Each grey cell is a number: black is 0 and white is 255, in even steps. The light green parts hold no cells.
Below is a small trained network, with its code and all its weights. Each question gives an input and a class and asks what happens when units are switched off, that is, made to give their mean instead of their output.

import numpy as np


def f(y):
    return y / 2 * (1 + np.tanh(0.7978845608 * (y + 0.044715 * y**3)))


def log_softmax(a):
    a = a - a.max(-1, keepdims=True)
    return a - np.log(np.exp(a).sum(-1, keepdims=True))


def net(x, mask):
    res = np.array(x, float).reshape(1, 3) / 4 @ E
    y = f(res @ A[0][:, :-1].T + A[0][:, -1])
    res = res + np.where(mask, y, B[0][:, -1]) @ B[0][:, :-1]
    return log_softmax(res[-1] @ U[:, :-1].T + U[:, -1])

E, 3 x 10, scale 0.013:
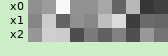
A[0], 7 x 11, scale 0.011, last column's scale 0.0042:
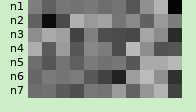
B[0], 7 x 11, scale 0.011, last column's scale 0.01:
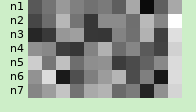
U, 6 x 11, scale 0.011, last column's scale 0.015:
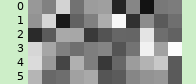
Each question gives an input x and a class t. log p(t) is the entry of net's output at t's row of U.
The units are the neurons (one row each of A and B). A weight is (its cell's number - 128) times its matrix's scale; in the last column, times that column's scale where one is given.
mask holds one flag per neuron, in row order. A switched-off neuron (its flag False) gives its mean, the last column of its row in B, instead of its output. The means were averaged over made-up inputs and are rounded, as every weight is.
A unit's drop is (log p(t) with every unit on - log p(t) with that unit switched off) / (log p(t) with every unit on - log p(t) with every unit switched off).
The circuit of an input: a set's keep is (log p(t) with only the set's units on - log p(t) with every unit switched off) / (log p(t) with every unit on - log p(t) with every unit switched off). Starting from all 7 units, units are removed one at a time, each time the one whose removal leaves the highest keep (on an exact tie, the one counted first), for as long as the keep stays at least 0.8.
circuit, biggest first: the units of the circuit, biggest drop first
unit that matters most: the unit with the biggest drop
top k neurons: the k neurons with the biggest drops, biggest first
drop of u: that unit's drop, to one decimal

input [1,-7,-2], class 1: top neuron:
n6
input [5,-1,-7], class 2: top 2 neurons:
n2, n7
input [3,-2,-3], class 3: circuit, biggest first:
n7, n1
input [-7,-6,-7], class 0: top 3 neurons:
n5, n7, n1
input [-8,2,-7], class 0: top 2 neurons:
n7, n5
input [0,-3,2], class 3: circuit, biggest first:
n7, n2
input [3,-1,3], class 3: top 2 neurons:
n7, n1
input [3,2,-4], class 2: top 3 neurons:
n6, n7, n5
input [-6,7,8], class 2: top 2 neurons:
n3, n6
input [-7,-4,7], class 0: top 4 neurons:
n7, n5, n1, n2
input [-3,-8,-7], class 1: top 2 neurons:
n6, n3
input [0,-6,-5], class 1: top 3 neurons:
n6, n3, n4
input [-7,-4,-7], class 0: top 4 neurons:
n7, n5, n1, n3
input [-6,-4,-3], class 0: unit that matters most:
n5
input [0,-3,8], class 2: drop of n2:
0.0
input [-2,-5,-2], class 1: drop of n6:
1.1
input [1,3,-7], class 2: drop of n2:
0.2
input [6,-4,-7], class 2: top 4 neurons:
n2, n7, n5, n1
